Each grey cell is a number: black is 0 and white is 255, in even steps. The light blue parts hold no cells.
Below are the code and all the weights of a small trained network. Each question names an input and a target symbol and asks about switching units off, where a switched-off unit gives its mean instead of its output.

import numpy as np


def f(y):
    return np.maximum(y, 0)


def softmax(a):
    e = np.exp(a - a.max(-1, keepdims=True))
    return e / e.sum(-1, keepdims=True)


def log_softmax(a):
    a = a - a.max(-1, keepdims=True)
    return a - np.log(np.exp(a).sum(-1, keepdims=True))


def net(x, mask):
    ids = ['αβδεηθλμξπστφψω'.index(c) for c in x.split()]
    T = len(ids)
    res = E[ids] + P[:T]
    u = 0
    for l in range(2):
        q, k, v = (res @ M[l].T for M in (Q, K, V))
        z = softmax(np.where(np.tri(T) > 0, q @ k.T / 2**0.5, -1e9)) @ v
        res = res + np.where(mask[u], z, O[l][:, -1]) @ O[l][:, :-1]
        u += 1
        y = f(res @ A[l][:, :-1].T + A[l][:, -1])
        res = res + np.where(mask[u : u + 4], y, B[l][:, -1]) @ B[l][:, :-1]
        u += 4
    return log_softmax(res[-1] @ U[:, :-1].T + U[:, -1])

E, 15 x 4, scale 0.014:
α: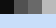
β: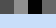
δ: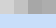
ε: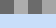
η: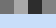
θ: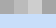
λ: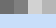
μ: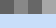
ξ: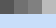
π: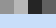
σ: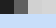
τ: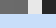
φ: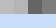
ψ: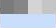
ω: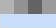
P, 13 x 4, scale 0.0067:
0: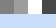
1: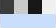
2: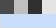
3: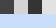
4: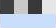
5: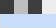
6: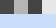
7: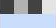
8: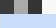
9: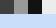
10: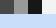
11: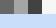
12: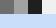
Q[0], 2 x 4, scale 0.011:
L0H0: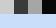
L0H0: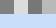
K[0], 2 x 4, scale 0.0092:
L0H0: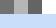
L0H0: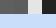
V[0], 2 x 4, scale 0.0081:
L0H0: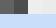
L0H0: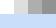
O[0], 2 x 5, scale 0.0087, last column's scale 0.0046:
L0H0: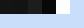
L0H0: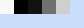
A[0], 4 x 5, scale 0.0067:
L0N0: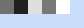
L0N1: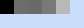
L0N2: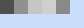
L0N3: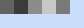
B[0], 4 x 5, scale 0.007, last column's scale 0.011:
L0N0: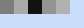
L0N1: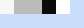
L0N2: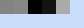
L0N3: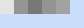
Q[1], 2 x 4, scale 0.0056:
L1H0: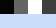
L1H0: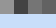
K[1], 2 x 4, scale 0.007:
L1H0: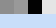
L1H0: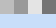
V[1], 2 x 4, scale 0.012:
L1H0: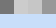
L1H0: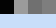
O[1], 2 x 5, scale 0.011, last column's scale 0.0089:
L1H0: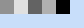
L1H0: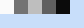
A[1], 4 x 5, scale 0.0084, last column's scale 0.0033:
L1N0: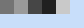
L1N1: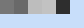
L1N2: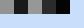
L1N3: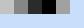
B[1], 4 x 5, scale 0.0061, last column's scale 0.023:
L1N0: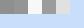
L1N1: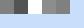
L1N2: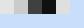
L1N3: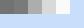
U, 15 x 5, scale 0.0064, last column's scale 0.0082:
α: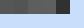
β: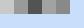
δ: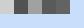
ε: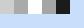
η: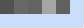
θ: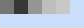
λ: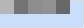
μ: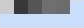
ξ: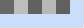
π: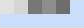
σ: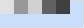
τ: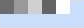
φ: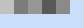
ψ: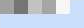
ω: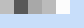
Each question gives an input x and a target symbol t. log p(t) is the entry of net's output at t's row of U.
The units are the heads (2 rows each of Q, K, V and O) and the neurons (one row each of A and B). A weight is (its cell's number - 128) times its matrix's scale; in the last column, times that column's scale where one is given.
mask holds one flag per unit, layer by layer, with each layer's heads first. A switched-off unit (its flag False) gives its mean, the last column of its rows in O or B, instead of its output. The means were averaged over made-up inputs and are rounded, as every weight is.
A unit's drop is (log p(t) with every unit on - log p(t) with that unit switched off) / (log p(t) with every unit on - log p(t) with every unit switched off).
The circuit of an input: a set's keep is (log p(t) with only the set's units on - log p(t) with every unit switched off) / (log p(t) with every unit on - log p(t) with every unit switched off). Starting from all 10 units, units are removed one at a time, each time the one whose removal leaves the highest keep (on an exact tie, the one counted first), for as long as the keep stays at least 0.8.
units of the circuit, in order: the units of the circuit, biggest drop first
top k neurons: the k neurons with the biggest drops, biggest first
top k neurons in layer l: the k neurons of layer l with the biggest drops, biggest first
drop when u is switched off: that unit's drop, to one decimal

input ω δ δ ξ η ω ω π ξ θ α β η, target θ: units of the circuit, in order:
L0H0, L1N2, L0N1
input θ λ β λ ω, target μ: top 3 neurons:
L1N2, L0N1, L0N0
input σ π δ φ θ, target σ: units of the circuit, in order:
L0H0, L1H0, L1N2
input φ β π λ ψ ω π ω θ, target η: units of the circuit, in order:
L1H0, L0H0
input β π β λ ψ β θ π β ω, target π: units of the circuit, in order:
L0H0, L1H0
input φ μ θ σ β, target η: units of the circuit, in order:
L0H0, L1H0
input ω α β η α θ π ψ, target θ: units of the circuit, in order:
L0H0, L1N2, L1H0
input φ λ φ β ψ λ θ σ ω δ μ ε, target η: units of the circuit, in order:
L0H0, L1H0
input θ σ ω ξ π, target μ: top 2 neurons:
L1N2, L0N1
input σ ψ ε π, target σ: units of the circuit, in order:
L0H0, L1H0, L1N0
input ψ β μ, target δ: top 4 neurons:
L1N2, L0N0, L1N0, L0N1
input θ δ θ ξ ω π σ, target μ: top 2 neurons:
L0N1, L1N2
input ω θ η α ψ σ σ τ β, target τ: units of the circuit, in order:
L0H0, L0N1, L1N0
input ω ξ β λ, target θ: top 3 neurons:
L1N2, L0N1, L0N2
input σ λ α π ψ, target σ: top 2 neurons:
L1N2, L1N0
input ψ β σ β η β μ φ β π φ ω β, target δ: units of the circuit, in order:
L0H0, L1H0, L0N0, L1N0
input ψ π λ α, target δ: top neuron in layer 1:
L1N2
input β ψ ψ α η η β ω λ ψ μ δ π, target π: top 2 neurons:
L1N3, L1N0
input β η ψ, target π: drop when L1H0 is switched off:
0.8
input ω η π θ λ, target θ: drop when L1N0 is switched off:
-0.1
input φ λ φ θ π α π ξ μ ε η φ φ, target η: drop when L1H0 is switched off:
0.6
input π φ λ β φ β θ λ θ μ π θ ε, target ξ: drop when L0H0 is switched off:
1.2
